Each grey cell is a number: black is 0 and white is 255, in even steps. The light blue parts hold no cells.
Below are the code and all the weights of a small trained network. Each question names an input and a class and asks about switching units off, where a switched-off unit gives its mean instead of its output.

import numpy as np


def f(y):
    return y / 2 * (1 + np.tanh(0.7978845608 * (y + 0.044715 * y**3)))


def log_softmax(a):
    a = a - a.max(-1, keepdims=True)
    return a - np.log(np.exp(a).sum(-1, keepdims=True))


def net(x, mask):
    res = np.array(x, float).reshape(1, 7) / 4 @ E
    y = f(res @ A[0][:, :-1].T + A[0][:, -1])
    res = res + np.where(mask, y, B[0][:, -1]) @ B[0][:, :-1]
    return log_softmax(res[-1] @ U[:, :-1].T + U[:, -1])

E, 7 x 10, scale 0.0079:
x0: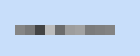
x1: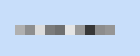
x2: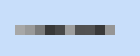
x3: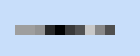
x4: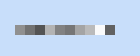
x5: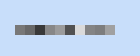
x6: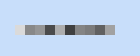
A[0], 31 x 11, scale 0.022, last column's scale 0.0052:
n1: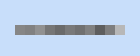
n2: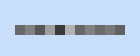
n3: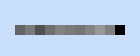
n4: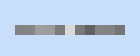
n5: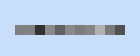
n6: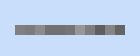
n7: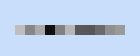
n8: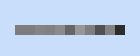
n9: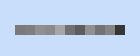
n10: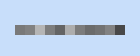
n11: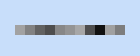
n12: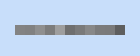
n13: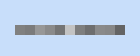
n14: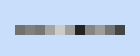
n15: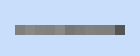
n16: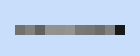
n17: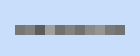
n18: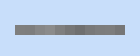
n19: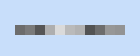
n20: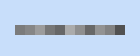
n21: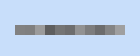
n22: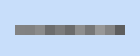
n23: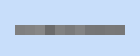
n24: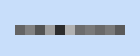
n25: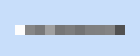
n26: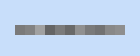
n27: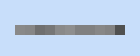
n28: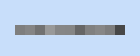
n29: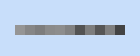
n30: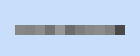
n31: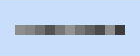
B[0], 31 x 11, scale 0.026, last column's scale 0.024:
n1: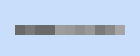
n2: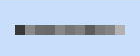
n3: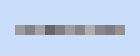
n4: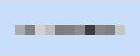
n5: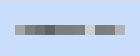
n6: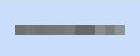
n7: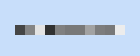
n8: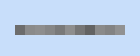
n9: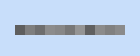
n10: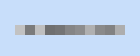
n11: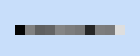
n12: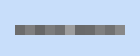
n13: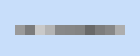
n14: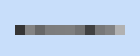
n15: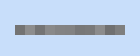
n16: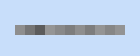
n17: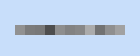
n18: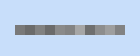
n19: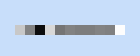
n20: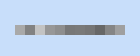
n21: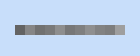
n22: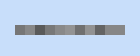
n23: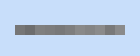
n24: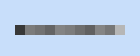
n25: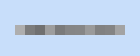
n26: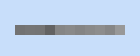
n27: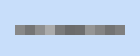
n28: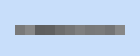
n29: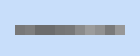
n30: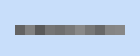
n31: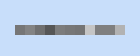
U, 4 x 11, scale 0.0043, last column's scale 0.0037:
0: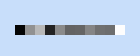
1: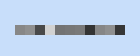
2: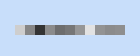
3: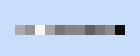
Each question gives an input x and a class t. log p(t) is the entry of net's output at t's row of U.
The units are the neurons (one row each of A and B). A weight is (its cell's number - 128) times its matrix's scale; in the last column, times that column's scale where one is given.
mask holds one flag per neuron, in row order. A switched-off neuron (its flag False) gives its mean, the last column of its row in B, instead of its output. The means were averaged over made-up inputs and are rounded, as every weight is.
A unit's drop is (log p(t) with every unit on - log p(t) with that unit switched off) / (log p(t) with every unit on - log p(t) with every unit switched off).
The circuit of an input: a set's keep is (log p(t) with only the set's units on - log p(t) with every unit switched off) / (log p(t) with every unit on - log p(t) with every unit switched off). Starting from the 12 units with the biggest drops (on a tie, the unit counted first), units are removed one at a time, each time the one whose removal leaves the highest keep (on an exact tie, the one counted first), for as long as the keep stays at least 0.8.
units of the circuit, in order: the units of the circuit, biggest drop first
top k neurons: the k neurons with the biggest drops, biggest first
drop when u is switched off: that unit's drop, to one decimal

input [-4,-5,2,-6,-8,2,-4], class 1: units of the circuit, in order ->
n19
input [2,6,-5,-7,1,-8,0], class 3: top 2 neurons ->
n4, n13
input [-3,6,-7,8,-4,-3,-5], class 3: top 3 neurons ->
n11, n10, n20
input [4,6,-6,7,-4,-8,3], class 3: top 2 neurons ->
n11, n10
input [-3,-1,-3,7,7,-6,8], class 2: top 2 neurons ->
n11, n25
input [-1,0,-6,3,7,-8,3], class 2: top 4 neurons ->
n7, n11, n24, n2
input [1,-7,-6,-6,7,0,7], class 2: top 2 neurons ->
n11, n5
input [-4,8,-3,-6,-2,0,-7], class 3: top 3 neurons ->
n4, n10, n13
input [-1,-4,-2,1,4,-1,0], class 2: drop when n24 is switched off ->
0.1
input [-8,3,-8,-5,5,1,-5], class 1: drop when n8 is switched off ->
0.0
